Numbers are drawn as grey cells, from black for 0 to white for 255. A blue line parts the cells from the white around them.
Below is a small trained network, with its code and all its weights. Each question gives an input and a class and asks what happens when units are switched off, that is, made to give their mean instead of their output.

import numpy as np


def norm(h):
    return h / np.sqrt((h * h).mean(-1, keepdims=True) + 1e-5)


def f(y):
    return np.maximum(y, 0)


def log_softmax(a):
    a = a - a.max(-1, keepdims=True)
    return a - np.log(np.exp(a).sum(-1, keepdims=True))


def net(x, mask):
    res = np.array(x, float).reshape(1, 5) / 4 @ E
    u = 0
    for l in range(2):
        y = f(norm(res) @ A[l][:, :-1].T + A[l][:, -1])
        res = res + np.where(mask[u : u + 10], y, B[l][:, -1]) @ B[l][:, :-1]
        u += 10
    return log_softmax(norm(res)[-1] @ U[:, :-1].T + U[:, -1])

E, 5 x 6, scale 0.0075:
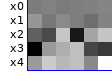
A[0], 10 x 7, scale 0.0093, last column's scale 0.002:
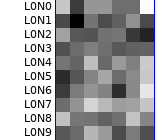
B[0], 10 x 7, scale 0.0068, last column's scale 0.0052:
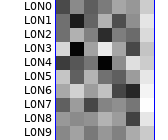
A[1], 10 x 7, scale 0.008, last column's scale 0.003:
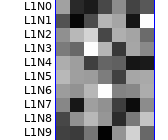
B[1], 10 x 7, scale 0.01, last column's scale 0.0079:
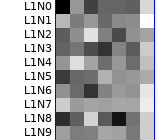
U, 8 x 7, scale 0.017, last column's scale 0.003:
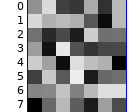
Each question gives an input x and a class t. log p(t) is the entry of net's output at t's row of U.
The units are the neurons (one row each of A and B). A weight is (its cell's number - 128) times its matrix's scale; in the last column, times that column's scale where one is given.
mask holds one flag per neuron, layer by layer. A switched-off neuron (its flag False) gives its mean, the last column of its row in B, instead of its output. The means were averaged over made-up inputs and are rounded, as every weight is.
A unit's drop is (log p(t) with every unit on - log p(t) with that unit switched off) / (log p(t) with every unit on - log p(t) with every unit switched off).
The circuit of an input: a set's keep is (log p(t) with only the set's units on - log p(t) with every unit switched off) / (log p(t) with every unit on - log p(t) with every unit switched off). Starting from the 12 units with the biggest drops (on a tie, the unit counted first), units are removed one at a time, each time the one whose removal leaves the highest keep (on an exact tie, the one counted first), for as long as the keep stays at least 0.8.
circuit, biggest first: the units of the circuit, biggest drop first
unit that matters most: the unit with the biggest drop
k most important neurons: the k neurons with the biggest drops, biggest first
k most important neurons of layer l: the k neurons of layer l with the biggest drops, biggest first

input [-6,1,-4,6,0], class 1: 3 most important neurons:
L1N0; L0N3; L1N7
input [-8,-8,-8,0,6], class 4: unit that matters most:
L1N6
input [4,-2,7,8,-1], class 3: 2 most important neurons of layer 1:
L1N0; L1N7
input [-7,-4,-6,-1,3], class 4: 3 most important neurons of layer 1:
L1N8; L1N0; L1N6
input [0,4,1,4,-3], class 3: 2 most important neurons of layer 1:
L1N8; L1N3
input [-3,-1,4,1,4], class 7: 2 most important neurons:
L1N7; L1N2
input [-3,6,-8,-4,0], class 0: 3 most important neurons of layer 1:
L1N4; L1N7; L1N9
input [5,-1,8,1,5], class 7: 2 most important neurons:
L1N7; L1N2
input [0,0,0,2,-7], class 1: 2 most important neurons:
L1N7; L1N4
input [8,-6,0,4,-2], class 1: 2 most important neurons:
L1N7; L0N6
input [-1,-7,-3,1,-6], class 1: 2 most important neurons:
L1N7; L0N3
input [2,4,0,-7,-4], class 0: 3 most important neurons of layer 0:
L0N8; L0N4; L0N2
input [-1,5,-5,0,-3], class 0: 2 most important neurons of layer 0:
L0N6; L0N2
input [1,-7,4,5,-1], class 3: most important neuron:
L0N3
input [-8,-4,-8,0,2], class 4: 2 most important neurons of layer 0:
L0N6; L0N2
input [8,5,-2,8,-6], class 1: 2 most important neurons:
L1N7; L0N6
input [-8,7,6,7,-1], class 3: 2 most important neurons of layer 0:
L0N3; L0N1
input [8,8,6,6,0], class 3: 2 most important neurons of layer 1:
L1N0; L1N7
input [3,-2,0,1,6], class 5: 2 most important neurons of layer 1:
L1N7; L1N1
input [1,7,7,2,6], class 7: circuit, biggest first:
L1N7
